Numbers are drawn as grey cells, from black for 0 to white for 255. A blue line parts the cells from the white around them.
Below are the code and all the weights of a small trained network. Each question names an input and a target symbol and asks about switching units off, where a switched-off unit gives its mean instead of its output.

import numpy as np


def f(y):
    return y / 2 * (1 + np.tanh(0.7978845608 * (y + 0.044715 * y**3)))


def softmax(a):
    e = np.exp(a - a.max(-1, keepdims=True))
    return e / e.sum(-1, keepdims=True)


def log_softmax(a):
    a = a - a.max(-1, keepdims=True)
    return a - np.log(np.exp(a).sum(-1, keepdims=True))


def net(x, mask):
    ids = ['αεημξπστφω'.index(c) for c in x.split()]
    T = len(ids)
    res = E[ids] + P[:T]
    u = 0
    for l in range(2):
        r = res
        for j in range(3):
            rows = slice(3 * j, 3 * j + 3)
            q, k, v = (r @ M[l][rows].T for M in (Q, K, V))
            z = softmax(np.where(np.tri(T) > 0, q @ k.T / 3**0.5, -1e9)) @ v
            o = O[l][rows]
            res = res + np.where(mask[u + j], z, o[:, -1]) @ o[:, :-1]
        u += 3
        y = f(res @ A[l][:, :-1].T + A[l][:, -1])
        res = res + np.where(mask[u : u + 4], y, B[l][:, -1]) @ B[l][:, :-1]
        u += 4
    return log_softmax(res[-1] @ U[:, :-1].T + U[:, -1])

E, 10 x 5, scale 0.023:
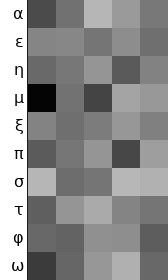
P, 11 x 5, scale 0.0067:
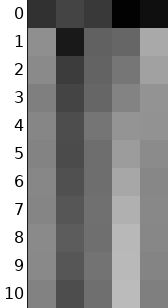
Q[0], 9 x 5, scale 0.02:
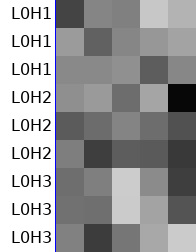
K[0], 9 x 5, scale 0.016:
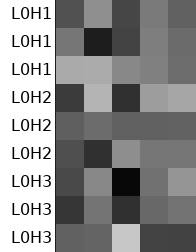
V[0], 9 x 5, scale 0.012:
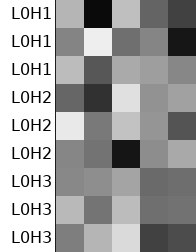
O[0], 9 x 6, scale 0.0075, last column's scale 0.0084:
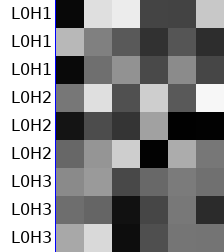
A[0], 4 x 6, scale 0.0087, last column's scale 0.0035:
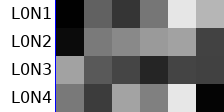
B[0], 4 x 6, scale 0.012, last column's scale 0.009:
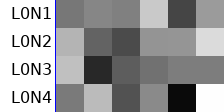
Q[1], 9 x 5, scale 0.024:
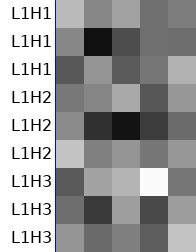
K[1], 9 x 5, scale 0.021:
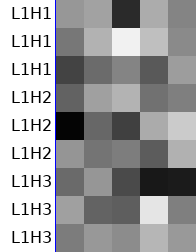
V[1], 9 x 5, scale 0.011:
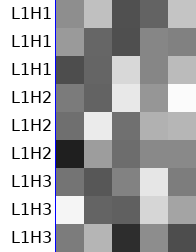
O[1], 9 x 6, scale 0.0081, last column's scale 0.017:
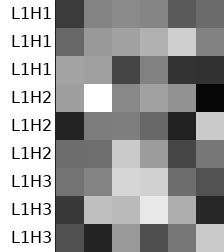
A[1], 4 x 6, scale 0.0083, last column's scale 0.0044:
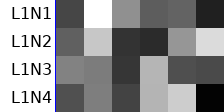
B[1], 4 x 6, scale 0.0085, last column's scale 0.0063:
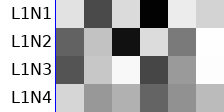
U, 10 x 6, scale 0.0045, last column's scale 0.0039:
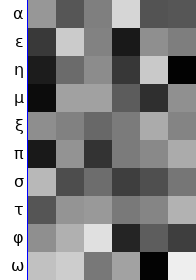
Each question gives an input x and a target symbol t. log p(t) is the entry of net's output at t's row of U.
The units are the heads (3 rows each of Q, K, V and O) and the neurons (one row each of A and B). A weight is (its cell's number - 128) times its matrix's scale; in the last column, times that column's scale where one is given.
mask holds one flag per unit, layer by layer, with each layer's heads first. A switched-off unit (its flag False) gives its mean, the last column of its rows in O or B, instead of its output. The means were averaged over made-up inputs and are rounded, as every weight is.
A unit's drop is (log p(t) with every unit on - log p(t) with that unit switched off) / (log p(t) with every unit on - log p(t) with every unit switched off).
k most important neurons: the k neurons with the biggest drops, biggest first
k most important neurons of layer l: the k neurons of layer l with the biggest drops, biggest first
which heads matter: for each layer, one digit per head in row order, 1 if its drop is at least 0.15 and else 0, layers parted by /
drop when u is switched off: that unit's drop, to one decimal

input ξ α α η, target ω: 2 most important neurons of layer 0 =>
L0N4, L0N2
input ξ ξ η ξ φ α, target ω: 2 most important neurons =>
L0N4, L0N2
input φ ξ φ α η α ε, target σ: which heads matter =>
101 / 011
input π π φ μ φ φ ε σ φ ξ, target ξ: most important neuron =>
L1N4
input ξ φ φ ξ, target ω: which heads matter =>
010 / 111
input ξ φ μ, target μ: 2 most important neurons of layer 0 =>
L0N1, L0N4
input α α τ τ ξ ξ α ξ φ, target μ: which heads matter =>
011 / 010
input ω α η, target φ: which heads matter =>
000 / 111
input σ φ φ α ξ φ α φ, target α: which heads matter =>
111 / 011
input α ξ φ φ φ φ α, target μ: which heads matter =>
111 / 010
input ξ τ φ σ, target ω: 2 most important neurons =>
L0N4, L1N2
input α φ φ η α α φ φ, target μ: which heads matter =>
111 / 010
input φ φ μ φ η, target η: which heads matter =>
111 / 100
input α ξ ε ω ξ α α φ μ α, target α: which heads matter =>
101 / 100
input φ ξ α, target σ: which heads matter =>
100 / 011
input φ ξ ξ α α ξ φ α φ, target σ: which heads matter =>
101 / 011
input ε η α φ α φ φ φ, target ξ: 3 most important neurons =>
L0N3, L0N4, L1N4
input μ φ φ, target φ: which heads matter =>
011 / 001
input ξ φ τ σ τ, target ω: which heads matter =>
110 / 111
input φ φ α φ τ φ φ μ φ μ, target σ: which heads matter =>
101 / 101
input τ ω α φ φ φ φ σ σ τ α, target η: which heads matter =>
101 / 110
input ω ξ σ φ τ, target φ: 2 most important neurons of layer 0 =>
L0N4, L0N2
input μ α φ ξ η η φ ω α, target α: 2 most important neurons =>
L0N4, L1N3
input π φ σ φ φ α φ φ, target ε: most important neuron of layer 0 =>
L0N4
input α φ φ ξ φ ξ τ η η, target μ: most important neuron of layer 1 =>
L1N1
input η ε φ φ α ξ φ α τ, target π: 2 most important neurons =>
L1N2, L0N4
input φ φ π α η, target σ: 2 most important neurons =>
L0N2, L1N3
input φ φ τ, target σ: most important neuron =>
L0N2
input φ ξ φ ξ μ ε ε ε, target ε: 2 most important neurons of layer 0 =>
L0N4, L0N2
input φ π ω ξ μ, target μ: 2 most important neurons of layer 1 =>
L1N3, L1N1
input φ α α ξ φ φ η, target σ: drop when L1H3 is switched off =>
0.4
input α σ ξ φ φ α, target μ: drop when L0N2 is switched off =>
0.0
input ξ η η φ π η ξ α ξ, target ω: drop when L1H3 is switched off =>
0.2
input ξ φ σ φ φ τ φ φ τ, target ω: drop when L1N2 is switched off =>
0.1
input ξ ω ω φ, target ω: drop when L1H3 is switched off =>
0.2
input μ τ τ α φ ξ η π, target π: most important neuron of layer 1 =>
L1N1
